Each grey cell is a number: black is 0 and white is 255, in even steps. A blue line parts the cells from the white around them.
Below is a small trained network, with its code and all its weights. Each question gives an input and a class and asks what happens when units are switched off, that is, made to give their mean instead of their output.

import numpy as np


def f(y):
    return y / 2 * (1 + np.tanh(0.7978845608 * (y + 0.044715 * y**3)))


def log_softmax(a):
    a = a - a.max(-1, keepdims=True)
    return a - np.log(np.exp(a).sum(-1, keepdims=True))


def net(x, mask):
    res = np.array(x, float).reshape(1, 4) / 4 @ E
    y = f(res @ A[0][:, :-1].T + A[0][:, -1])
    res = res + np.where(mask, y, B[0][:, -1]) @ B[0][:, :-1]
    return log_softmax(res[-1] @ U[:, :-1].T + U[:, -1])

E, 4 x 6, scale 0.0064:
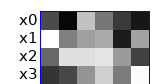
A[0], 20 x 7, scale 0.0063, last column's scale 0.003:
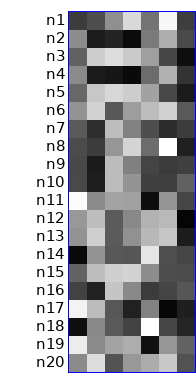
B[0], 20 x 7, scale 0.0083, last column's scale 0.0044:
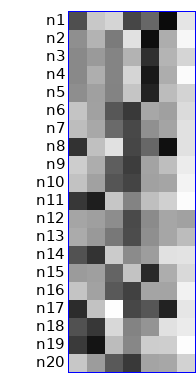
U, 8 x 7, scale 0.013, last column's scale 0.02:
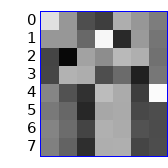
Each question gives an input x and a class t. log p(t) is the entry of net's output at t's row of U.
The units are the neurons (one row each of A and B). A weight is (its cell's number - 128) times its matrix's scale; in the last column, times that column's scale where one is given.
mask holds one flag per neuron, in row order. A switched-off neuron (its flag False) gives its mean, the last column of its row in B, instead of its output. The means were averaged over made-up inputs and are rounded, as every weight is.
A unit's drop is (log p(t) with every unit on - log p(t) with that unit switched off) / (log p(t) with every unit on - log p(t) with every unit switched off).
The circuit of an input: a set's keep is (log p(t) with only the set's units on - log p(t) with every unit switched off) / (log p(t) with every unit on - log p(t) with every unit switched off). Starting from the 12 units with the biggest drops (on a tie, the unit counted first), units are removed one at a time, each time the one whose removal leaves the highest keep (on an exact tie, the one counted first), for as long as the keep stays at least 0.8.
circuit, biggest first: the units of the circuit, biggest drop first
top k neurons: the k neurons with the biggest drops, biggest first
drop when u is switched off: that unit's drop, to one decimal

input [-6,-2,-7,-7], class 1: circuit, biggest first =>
n2, n4
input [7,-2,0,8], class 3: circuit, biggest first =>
n1
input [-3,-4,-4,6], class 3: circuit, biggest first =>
n1, n8
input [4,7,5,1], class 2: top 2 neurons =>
n19, n11
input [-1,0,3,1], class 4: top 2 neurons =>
n2, n4
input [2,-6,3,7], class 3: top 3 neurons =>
n1, n8, n19
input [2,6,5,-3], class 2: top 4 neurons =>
n19, n11, n2, n4
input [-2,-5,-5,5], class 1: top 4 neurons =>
n2, n4, n19, n11
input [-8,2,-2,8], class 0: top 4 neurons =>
n6, n20, n13, n17
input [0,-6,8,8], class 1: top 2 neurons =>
n15, n5
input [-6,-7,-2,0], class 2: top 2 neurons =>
n18, n14
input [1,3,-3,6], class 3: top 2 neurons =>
n8, n1
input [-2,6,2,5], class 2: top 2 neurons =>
n19, n11
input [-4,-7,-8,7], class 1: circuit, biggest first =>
n2
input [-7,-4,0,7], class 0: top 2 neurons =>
n6, n20
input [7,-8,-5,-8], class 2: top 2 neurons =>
n18, n14
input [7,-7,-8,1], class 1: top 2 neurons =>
n2, n4
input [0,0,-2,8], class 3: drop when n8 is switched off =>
0.0
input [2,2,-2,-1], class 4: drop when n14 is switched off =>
0.1
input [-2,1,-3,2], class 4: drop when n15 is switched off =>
0.2
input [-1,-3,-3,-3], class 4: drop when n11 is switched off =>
0.3
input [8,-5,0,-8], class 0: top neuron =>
n9
